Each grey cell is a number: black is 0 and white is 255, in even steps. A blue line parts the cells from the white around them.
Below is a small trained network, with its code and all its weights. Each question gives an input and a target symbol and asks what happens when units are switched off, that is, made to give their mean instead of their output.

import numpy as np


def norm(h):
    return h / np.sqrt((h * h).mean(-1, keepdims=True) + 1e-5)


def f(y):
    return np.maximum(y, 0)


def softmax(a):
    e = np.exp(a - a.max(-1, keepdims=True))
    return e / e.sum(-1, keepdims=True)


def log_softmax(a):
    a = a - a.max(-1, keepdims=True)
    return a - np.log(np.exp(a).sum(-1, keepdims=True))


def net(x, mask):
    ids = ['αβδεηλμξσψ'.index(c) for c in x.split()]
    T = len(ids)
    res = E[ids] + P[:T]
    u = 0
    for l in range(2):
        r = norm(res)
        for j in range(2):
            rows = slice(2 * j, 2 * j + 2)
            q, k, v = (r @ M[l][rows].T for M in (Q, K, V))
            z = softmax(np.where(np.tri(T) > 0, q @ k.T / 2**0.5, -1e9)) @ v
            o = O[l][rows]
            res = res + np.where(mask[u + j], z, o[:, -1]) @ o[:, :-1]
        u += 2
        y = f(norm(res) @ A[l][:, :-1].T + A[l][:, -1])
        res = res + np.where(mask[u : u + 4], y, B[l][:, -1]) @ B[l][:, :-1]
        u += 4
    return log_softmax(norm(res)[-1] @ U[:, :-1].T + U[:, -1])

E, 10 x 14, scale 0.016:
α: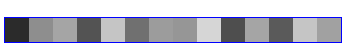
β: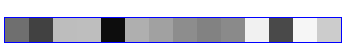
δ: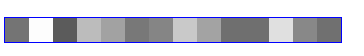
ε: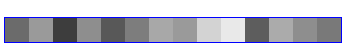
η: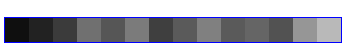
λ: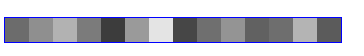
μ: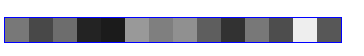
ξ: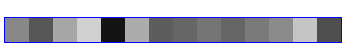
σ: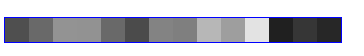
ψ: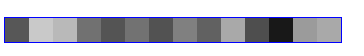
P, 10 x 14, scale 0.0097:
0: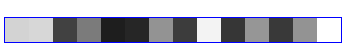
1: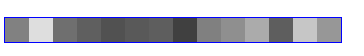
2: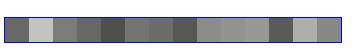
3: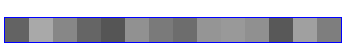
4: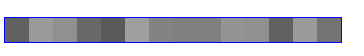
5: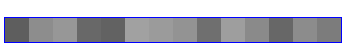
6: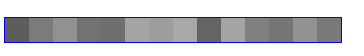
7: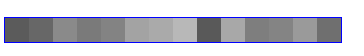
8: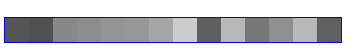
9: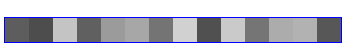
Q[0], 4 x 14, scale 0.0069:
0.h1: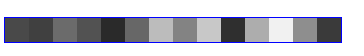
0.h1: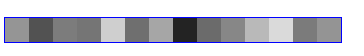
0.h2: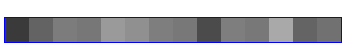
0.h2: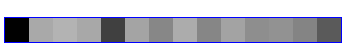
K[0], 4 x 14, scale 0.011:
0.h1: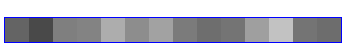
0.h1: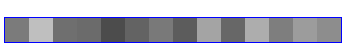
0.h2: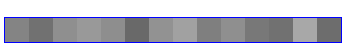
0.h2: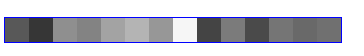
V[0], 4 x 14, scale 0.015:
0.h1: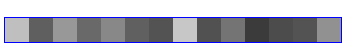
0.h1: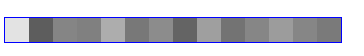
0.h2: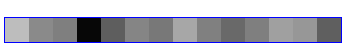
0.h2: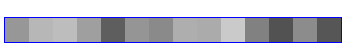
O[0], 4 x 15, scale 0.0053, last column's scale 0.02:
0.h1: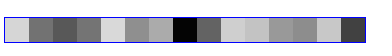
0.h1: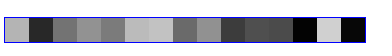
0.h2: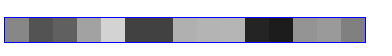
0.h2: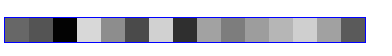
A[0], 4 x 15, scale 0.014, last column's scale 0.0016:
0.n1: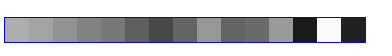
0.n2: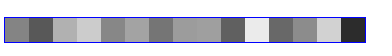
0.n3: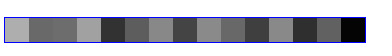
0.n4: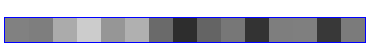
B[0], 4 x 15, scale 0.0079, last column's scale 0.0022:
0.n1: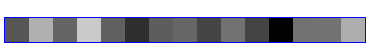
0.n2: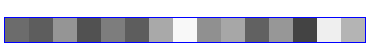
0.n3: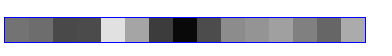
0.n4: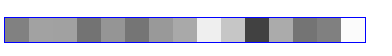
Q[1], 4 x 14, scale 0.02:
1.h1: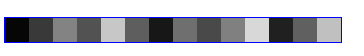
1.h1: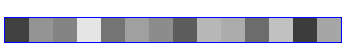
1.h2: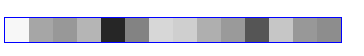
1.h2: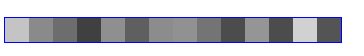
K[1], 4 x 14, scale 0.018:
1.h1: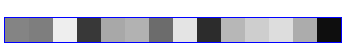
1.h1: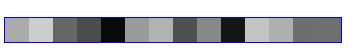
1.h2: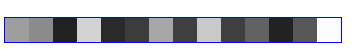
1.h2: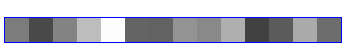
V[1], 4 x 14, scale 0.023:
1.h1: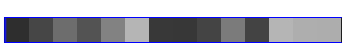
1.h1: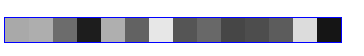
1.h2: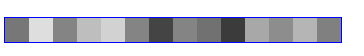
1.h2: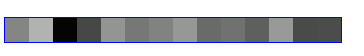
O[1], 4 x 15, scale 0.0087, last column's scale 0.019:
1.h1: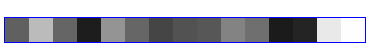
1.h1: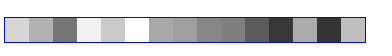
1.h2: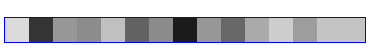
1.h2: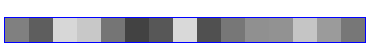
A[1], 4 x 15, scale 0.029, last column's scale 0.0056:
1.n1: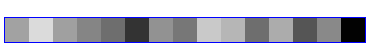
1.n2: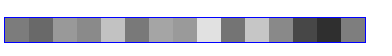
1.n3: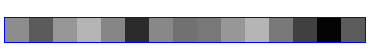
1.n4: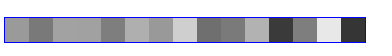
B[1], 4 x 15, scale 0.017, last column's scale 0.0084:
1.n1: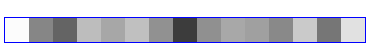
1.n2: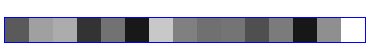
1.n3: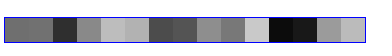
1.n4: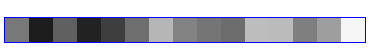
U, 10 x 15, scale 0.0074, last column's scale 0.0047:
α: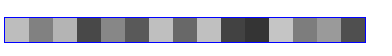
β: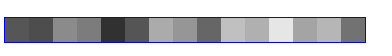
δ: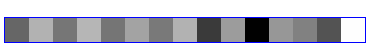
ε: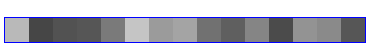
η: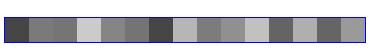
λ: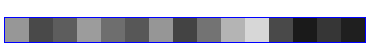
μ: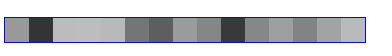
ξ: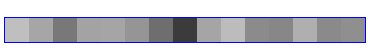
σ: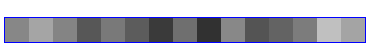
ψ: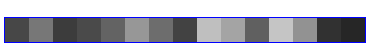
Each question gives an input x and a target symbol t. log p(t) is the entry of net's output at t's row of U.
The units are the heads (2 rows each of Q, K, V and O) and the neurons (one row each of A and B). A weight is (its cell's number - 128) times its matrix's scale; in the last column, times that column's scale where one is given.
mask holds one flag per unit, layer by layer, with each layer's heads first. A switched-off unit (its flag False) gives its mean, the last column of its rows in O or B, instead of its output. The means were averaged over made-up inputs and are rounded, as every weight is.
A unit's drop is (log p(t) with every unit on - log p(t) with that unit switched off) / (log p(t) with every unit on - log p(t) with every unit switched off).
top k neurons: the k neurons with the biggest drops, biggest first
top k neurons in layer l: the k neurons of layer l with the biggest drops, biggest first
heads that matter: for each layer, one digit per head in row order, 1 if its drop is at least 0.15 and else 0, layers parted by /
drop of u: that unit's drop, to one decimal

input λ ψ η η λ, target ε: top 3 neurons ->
(0.n3 1.n4 1.n2)
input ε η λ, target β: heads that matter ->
10 / 01
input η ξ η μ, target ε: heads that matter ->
01 / 10
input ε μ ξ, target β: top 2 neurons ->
(0.n3 1.n4)
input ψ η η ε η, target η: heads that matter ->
00 / 10
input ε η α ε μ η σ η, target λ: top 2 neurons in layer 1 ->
(1.n3 1.n2)
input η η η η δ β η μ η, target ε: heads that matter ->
10 / 10
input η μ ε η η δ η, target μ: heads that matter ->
00 / 11
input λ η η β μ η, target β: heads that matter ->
01 / 10
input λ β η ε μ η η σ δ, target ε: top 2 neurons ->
(0.n3 1.n4)
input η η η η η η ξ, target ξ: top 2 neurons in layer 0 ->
(0.n4 0.n1)
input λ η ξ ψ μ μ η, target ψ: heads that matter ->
01 / 11
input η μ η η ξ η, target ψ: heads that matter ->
00 / 11
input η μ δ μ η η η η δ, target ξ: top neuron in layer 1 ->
(1.n1)
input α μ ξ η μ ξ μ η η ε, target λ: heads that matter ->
10 / 10
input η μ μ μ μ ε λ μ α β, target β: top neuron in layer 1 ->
(1.n4)
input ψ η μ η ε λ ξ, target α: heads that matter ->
00 / 11
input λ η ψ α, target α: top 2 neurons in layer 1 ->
(1.n2 1.n3)
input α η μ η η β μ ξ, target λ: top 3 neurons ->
(1.n3 0.n2 1.n2)
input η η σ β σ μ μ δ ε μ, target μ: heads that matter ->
01 / 11
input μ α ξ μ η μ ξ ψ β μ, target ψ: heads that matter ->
01 / 11
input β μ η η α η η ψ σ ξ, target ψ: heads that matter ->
00 / 11
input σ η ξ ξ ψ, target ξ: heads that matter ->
00 / 00
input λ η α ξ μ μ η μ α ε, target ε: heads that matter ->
10 / 10
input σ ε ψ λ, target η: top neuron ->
(0.n3)
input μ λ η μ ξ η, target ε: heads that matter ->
01 / 10
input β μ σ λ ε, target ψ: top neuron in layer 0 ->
(0.n2)
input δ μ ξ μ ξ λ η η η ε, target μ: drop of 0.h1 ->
0.1
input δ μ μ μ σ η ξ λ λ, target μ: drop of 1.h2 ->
0.7
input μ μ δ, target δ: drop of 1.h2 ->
0.2
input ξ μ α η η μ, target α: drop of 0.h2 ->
1.5
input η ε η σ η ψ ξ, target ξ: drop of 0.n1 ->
0.0
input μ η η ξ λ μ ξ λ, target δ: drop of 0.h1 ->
0.1
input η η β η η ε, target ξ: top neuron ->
(1.n1)
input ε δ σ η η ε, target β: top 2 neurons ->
(0.n3 1.n4)
